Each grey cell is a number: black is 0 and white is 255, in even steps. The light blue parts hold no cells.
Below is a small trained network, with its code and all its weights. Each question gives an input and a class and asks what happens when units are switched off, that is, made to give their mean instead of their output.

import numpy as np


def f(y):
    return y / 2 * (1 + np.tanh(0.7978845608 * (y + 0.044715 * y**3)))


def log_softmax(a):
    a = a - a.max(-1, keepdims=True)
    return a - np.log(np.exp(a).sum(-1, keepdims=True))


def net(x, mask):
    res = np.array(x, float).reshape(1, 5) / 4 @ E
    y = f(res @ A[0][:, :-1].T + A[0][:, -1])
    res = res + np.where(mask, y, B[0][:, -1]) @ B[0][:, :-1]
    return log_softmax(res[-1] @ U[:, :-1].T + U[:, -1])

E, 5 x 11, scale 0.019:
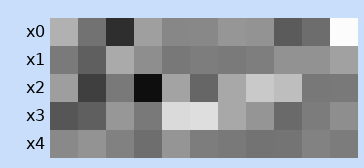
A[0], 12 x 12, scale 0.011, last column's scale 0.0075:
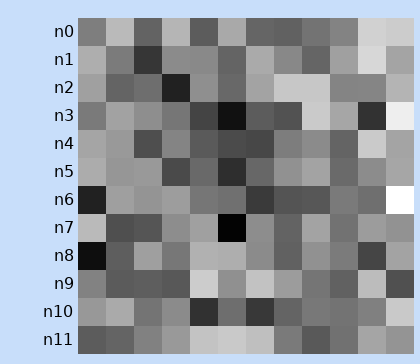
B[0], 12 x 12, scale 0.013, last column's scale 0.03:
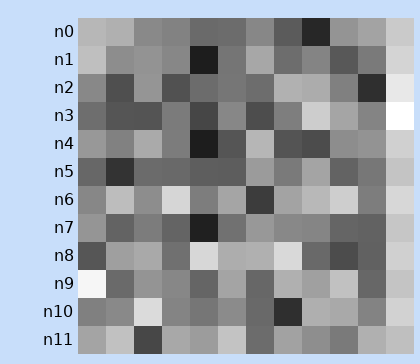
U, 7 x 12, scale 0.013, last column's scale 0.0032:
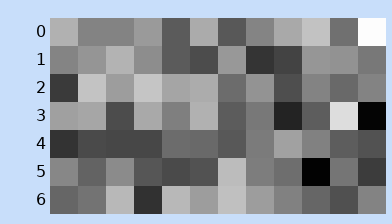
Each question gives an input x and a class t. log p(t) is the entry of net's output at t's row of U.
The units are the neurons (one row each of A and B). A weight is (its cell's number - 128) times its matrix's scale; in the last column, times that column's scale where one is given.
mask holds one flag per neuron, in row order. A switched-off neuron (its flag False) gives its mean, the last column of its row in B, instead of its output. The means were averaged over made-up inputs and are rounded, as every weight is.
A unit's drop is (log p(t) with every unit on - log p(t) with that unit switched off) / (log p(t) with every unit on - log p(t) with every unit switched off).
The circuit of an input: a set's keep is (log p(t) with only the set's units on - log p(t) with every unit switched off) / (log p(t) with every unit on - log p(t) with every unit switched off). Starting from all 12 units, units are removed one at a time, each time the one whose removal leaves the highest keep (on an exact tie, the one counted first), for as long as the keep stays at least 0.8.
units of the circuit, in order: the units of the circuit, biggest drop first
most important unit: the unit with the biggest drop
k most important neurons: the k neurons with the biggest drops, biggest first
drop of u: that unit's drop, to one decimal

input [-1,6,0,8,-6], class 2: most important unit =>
n11
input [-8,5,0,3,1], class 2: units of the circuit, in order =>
n8, n2, n6
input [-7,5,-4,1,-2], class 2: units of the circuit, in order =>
n8, n9
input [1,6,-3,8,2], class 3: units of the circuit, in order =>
n11, n2
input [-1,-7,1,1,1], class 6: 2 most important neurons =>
n3, n6
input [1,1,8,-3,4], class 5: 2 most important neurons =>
n6, n7
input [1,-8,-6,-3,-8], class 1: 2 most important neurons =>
n0, n9
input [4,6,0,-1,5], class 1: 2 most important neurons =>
n2, n8
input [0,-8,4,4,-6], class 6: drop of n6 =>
0.5
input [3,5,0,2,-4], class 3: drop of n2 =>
0.2
